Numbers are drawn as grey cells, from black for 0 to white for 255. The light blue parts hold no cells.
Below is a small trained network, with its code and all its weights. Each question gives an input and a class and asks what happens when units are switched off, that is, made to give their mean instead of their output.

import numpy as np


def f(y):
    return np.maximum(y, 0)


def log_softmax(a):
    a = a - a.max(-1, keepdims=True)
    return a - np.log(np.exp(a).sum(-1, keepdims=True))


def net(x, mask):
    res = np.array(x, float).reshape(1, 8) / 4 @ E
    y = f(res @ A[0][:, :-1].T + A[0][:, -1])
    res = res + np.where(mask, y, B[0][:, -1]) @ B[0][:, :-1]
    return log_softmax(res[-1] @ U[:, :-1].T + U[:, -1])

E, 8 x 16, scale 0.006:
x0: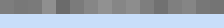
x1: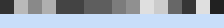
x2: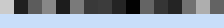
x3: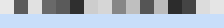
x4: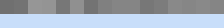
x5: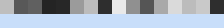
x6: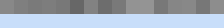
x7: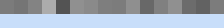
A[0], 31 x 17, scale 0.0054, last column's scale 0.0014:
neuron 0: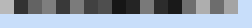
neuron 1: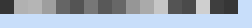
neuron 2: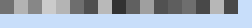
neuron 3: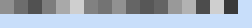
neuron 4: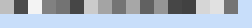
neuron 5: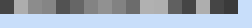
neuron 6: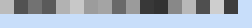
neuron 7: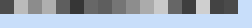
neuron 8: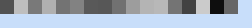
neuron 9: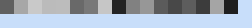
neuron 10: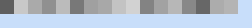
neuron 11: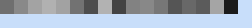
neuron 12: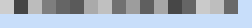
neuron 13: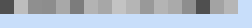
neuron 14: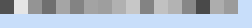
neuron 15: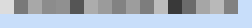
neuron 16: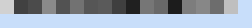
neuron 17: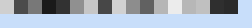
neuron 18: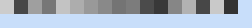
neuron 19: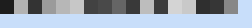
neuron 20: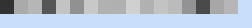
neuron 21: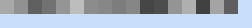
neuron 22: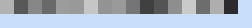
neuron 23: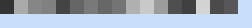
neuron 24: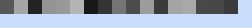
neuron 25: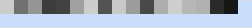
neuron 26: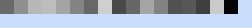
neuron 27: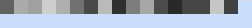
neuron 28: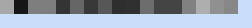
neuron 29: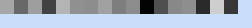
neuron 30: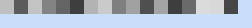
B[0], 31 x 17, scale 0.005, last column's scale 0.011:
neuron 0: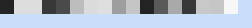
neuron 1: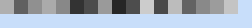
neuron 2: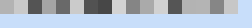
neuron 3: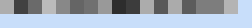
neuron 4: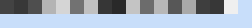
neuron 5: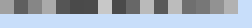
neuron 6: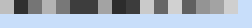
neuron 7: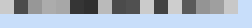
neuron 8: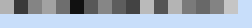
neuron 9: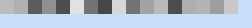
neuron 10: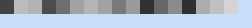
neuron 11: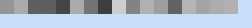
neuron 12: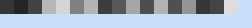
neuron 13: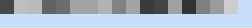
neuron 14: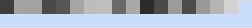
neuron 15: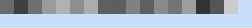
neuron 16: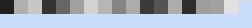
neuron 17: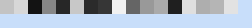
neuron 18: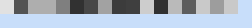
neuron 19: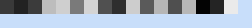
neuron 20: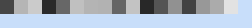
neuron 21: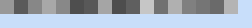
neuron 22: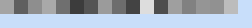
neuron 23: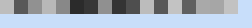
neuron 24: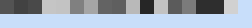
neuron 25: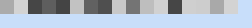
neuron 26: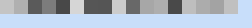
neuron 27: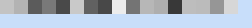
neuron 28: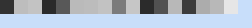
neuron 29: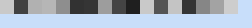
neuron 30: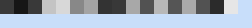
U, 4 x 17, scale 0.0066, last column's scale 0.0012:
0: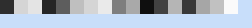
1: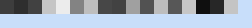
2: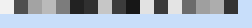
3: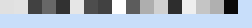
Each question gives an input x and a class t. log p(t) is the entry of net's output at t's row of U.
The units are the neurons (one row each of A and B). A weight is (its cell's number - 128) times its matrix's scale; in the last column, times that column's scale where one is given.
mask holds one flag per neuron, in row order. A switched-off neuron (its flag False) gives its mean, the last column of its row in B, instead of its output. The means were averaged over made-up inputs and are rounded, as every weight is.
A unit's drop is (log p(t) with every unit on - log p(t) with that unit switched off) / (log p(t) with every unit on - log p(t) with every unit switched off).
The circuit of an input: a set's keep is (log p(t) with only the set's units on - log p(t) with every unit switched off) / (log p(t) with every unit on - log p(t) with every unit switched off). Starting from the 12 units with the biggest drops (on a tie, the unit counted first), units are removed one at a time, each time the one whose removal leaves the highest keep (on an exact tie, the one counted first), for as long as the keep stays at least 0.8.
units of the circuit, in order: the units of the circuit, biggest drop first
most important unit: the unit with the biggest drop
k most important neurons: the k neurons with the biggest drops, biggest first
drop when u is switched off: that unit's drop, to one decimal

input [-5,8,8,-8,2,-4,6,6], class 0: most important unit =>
neuron 0
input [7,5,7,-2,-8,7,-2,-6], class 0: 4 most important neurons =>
neuron 0; neuron 16; neuron 28; neuron 27
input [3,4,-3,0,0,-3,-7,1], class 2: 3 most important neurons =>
neuron 0; neuron 28; neuron 16
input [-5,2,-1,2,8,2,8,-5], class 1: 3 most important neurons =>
neuron 0; neuron 18; neuron 29
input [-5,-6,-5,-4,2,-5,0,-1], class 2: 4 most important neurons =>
neuron 0; neuron 29; neuron 6; neuron 28
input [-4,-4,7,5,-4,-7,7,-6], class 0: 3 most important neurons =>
neuron 0; neuron 28; neuron 16
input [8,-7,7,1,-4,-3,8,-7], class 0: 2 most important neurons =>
neuron 0; neuron 28
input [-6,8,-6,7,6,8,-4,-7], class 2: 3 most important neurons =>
neuron 7; neuron 1; neuron 23
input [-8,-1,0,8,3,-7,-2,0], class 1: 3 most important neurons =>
neuron 4; neuron 30; neuron 12
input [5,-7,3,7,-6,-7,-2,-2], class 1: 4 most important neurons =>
neuron 4; neuron 30; neuron 12; neuron 15
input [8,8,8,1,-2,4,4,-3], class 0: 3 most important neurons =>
neuron 0; neuron 28; neuron 16
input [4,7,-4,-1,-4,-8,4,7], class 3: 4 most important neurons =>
neuron 27; neuron 9; neuron 2; neuron 26
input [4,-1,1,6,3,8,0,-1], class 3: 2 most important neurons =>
neuron 17; neuron 25
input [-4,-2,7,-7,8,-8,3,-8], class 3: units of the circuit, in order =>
neuron 27
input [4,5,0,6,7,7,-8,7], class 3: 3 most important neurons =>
neuron 17; neuron 25; neuron 19
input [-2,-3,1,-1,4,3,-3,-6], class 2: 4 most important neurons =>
neuron 27; neuron 9; neuron 2; neuron 26
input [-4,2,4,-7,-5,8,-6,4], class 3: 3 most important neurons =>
neuron 17; neuron 25; neuron 4
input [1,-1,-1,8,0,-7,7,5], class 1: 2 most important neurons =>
neuron 4; neuron 30
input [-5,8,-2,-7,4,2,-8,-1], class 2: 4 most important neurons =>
neuron 8; neuron 7; neuron 23; neuron 1
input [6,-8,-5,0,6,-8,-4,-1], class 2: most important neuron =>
neuron 29
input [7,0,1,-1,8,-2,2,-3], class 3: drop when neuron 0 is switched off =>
0.1
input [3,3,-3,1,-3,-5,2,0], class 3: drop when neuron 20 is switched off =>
0.0
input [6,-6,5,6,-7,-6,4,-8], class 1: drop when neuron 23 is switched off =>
0.1
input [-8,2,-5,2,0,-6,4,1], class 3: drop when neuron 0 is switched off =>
0.3
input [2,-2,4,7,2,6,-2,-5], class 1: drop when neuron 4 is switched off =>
0.2
